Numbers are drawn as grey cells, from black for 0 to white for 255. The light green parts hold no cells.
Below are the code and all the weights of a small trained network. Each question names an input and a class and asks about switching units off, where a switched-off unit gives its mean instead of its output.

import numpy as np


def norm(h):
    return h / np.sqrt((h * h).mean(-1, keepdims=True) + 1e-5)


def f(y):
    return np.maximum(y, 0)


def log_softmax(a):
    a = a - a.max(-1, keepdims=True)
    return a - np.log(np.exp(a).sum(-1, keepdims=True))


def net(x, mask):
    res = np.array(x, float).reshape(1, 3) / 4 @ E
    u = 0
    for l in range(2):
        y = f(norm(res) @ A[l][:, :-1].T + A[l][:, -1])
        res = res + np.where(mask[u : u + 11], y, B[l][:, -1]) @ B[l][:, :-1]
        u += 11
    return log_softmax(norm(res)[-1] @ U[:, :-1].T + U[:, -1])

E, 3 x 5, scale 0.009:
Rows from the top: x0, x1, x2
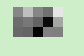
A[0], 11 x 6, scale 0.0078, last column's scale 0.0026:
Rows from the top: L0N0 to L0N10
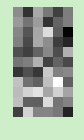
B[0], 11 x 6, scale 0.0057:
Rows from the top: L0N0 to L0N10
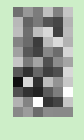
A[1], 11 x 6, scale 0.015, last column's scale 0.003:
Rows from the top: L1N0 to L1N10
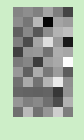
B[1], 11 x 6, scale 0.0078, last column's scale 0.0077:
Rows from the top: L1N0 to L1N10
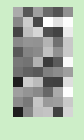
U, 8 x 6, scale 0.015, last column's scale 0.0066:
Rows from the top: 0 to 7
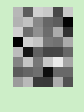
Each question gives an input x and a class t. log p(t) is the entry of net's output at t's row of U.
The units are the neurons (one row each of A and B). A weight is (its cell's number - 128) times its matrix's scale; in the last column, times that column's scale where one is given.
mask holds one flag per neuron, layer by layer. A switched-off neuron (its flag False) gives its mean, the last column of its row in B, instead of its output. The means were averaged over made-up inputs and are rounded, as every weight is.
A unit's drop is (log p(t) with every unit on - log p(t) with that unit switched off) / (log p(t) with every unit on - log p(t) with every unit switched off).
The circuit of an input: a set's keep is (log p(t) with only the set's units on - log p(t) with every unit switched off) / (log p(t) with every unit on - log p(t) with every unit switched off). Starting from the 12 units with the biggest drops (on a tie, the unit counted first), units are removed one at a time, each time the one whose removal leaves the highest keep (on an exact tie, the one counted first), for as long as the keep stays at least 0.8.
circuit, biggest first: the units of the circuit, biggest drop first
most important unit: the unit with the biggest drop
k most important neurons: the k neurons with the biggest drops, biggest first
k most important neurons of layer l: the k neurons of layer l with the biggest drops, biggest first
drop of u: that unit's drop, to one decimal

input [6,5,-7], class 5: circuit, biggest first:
[L1N1]
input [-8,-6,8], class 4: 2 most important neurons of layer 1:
[L1N1; L1N10]
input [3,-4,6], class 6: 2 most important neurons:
[L0N6; L1N1]
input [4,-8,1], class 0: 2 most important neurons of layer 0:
[L0N9; L0N2]
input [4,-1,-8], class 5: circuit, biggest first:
[L1N1; L0N8]
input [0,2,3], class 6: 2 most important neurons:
[L0N9; L1N1]
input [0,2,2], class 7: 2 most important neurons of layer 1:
[L1N10; L1N7]
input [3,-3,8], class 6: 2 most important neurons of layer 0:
[L0N6; L0N9]
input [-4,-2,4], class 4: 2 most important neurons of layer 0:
[L0N6; L0N4]
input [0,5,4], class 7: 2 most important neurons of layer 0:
[L0N7; L0N8]
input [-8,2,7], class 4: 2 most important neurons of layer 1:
[L1N7; L1N2]
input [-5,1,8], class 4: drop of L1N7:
0.2
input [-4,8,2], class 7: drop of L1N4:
0.1
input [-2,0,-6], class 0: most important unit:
L0N0
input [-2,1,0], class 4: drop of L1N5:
0.0
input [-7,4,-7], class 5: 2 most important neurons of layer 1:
[L1N1; L1N5]
